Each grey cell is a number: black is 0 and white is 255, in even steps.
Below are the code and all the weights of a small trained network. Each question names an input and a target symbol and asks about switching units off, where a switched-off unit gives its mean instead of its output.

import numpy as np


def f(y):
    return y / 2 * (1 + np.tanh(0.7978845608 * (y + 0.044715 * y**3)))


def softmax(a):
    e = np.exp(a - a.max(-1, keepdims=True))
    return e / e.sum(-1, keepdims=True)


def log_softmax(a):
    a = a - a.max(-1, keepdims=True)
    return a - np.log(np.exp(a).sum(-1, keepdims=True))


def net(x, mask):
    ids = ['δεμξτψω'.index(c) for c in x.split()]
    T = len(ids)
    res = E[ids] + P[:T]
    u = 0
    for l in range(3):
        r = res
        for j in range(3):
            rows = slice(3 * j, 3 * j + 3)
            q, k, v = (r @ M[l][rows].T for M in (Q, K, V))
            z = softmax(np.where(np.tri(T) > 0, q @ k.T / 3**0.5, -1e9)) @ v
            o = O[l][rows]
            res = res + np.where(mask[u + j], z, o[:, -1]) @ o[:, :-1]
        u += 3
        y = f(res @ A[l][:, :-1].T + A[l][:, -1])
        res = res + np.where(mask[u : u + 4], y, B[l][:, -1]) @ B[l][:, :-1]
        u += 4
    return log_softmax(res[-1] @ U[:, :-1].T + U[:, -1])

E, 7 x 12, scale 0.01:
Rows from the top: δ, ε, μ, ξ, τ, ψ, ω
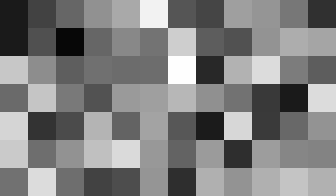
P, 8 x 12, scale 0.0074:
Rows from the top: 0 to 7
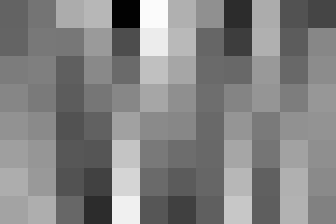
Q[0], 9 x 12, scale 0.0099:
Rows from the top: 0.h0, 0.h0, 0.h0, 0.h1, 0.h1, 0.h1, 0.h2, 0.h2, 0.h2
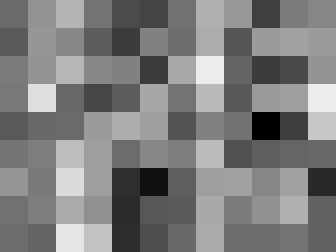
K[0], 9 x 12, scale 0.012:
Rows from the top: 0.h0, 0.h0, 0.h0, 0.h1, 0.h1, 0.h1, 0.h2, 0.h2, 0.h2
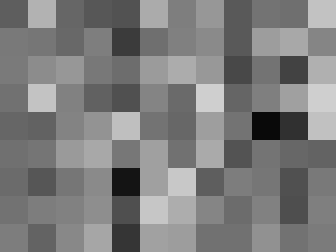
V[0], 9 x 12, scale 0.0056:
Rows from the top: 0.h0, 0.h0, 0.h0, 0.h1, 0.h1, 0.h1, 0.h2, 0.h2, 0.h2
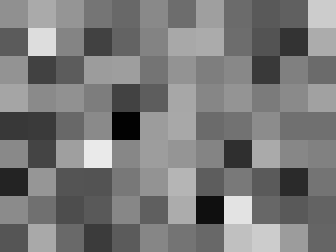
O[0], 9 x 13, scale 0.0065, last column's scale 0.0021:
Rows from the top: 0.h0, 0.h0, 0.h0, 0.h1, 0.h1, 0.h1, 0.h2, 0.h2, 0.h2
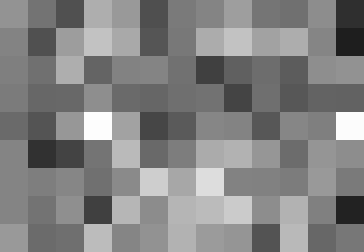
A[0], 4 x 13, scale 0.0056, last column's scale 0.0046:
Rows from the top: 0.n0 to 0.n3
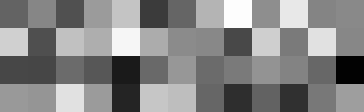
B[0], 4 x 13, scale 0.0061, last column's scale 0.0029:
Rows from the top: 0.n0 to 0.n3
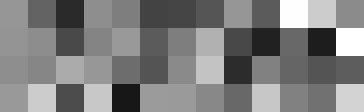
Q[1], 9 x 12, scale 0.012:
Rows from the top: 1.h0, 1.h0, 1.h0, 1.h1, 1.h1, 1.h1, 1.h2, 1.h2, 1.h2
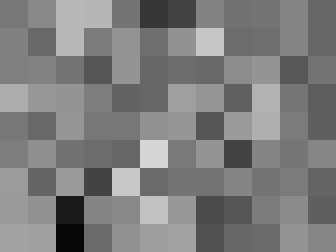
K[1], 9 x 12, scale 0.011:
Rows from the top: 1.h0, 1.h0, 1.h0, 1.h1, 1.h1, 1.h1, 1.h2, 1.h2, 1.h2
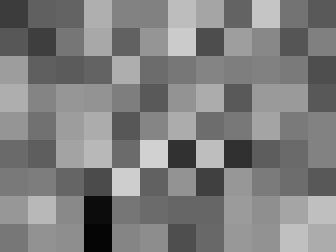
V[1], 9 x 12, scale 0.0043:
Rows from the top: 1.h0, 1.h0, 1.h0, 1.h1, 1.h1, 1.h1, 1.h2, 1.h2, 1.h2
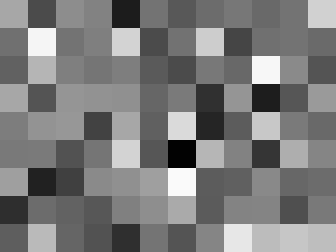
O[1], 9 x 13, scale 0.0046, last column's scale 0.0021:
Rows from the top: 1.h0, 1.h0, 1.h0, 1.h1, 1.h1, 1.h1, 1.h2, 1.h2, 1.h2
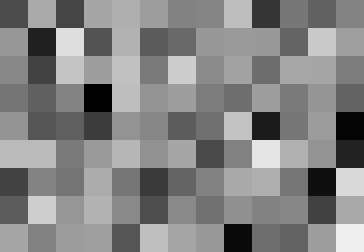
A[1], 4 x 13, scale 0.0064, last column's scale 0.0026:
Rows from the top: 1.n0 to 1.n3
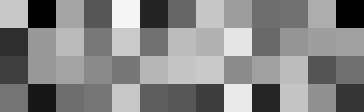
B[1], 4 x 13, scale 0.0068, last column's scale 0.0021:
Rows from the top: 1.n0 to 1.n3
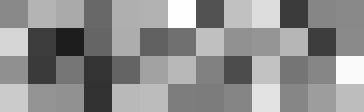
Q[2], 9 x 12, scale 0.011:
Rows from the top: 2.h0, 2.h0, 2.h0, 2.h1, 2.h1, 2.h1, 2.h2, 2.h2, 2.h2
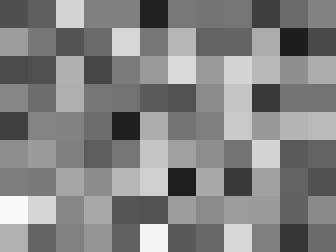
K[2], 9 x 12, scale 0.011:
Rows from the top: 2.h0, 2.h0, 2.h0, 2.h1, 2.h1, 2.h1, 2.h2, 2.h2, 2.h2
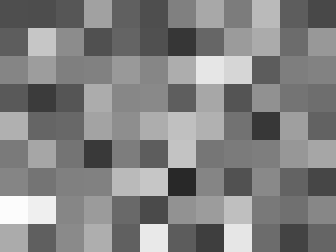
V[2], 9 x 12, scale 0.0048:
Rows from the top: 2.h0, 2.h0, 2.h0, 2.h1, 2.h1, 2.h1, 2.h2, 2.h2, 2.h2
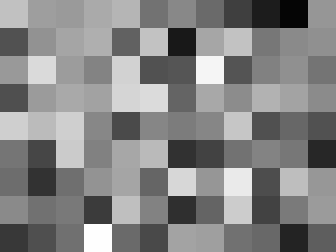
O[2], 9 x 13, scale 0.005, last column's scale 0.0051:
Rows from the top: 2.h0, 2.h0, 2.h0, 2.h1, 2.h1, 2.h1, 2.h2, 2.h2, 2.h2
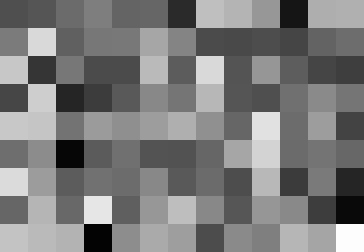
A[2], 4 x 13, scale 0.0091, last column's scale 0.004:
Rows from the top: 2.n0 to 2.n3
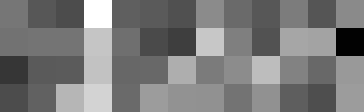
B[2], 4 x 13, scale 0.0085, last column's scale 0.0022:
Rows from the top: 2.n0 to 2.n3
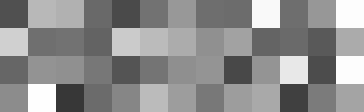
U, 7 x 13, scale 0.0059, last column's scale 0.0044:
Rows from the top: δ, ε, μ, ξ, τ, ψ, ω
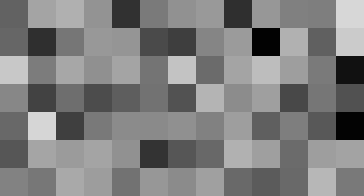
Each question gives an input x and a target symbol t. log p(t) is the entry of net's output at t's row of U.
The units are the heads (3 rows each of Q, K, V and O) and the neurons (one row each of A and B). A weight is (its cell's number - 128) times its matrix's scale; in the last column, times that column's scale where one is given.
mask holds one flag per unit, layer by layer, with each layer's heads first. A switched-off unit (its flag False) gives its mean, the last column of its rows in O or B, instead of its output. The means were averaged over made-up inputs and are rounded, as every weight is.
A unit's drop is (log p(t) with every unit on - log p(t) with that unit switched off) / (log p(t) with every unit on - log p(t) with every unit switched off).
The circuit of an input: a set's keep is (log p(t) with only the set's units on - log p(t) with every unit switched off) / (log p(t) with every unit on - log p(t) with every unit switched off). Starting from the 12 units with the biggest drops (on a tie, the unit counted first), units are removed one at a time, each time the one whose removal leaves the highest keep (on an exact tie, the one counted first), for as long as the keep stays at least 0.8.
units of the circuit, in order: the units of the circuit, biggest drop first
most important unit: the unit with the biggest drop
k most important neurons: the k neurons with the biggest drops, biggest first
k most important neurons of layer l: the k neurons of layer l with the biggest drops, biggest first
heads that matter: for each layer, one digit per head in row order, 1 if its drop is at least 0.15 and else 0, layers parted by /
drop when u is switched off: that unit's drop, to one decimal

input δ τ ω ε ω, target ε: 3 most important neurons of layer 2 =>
[2.n0; 2.n3; 2.n1]
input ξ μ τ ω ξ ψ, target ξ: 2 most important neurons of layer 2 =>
[2.n1; 2.n2]
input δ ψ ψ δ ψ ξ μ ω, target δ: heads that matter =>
010 / 001 / 000
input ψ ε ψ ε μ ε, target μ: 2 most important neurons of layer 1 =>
[1.n3; 1.n1]
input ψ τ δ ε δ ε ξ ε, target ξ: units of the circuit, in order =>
[0.h2; 2.h0; 2.h2]
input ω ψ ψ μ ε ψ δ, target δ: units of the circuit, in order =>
[2.h2; 2.n2; 2.n0]
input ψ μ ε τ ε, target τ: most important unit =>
1.h0
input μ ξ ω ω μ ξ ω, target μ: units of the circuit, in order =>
[2.n1; 0.h0; 0.n0; 1.h1]
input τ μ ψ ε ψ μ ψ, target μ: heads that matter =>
011 / 110 / 010
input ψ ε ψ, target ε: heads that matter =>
010 / 000 / 011
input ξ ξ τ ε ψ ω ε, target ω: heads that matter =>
000 / 001 / 000
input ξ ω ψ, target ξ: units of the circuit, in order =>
[0.h2; 2.h0; 0.h0; 0.n1]
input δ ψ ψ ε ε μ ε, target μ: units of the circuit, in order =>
[1.n3; 0.h2; 2.h0; 0.n0]
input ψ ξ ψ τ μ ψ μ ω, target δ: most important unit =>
1.h2
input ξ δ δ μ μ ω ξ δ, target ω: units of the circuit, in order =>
[1.h2; 0.h0; 0.h1; 2.h1]
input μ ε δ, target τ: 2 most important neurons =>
[2.n3; 2.n0]
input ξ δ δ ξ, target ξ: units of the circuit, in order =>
[0.h2; 1.n1; 2.h0]
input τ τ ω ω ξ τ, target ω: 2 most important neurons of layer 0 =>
[0.n0; 0.n1]
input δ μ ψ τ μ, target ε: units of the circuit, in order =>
[1.h1; 2.n0]
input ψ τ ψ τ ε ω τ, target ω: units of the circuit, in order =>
[1.h2; 0.h1]
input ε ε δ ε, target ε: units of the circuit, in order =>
[2.h1; 2.n0]
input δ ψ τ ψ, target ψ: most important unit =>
2.h0
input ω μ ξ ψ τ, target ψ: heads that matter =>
001 / 000 / 101
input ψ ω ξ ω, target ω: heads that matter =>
000 / 001 / 010
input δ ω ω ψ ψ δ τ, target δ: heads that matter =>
110 / 000 / 001
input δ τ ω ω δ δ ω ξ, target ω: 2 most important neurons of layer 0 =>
[0.n0; 0.n1]
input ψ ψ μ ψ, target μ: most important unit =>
0.h1
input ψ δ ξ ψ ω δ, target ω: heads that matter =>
110 / 001 / 000
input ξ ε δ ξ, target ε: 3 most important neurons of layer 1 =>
[1.n1; 1.n2; 1.n3]
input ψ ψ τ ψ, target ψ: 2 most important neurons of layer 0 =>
[0.n1; 0.n3]
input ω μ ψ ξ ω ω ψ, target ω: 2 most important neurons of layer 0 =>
[0.n0; 0.n3]
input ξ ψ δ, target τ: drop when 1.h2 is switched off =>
0.2
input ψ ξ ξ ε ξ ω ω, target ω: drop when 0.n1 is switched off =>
0.1
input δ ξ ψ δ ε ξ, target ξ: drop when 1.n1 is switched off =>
0.4
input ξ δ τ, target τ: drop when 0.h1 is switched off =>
-0.2
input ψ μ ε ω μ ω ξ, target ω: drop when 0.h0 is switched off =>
0.1
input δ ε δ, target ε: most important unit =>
2.h2
